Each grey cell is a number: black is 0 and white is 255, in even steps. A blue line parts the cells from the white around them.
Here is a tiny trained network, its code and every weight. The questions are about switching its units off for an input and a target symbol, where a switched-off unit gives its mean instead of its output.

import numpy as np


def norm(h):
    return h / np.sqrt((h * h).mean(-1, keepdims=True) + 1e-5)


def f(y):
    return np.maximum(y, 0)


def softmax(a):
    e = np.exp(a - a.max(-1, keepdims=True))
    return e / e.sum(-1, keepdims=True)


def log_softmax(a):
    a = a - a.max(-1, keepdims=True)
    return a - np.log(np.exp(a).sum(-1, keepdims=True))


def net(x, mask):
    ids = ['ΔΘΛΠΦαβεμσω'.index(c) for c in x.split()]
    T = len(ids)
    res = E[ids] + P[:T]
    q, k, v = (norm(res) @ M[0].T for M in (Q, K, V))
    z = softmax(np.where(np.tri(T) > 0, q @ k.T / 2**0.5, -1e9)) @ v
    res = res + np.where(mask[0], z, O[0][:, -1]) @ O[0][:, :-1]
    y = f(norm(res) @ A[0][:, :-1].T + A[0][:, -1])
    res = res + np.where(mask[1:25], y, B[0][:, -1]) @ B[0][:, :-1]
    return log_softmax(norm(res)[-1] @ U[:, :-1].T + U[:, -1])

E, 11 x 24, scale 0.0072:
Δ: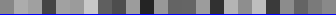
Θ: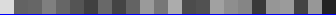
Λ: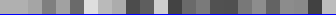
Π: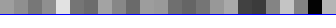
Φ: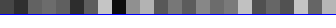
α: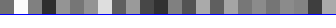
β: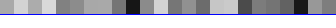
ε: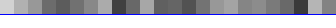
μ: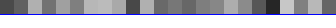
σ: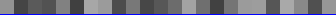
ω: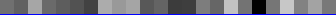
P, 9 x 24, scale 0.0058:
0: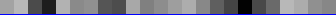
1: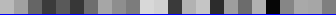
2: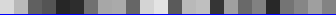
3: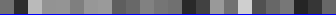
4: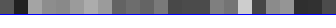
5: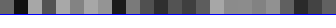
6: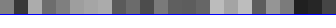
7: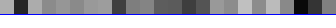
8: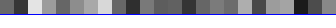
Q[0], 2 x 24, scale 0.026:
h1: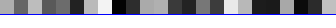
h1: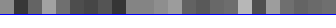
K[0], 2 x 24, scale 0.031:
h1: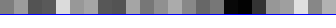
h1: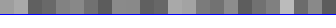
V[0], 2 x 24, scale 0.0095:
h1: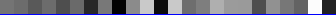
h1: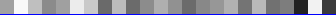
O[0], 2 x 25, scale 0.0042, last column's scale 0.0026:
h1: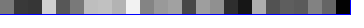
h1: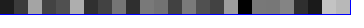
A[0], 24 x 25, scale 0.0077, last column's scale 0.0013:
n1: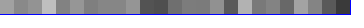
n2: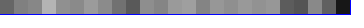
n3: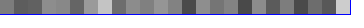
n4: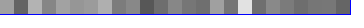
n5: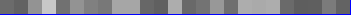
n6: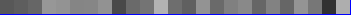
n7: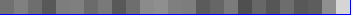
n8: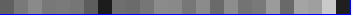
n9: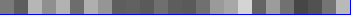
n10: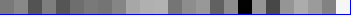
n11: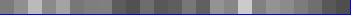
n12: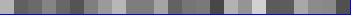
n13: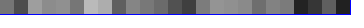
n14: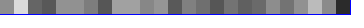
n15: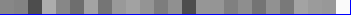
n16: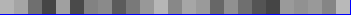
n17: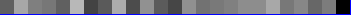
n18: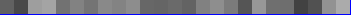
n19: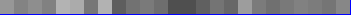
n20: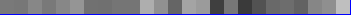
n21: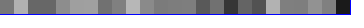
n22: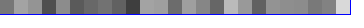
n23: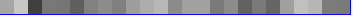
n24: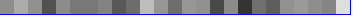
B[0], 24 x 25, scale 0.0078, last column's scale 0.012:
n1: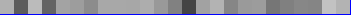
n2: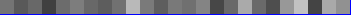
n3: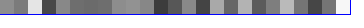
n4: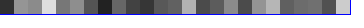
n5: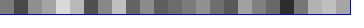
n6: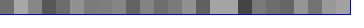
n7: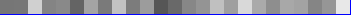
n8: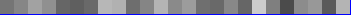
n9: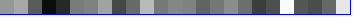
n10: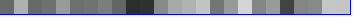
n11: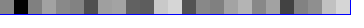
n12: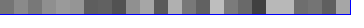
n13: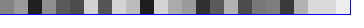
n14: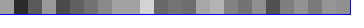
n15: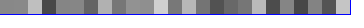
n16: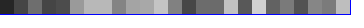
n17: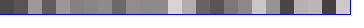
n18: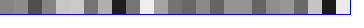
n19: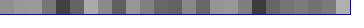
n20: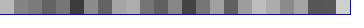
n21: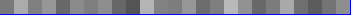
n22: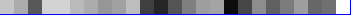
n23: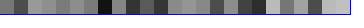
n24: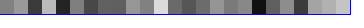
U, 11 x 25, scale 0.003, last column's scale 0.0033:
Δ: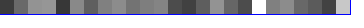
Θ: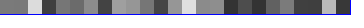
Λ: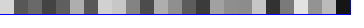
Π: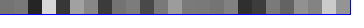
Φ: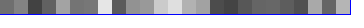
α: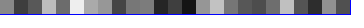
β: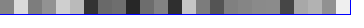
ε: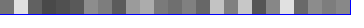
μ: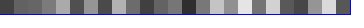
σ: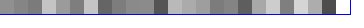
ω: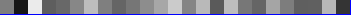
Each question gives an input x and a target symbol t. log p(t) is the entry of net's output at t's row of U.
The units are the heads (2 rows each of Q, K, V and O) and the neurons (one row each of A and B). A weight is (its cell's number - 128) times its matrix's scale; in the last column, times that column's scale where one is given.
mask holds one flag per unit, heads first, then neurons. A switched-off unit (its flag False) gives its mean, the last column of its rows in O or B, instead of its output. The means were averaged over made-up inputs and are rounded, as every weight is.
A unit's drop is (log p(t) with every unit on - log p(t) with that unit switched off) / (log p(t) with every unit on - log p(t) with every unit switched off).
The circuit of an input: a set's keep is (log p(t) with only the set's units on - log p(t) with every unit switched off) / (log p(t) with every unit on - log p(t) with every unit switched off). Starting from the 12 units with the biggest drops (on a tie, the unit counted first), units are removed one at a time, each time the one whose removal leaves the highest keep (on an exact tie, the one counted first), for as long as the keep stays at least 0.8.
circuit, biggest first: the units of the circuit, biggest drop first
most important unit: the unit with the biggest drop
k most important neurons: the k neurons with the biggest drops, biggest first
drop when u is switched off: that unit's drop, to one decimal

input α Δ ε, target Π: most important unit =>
n23
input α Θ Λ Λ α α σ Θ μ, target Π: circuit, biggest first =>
[n4 n13]
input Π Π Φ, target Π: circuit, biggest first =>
[n23 n24]
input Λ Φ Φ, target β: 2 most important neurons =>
[n22 n13]
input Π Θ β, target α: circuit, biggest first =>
[n13 n22]
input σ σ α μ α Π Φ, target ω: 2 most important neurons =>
[n22 n1]
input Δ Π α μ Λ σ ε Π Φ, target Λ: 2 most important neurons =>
[n22 n11]
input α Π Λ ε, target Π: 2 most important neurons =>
[n4 n13]
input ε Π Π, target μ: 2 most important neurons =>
[n10 n9]
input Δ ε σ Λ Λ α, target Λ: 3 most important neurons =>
[n11 n22 n4]
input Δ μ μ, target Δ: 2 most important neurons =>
[n13 n16]
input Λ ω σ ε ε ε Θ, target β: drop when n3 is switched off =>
0.1
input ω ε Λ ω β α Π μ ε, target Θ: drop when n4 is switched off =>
0.2
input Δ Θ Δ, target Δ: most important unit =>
h1
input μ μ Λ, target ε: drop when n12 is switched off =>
0.2
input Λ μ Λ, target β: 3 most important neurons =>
[n22 n13 n1]
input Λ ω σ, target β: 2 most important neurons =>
[n22 n13]
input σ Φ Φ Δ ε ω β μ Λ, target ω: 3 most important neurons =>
[n22 n1 n23]
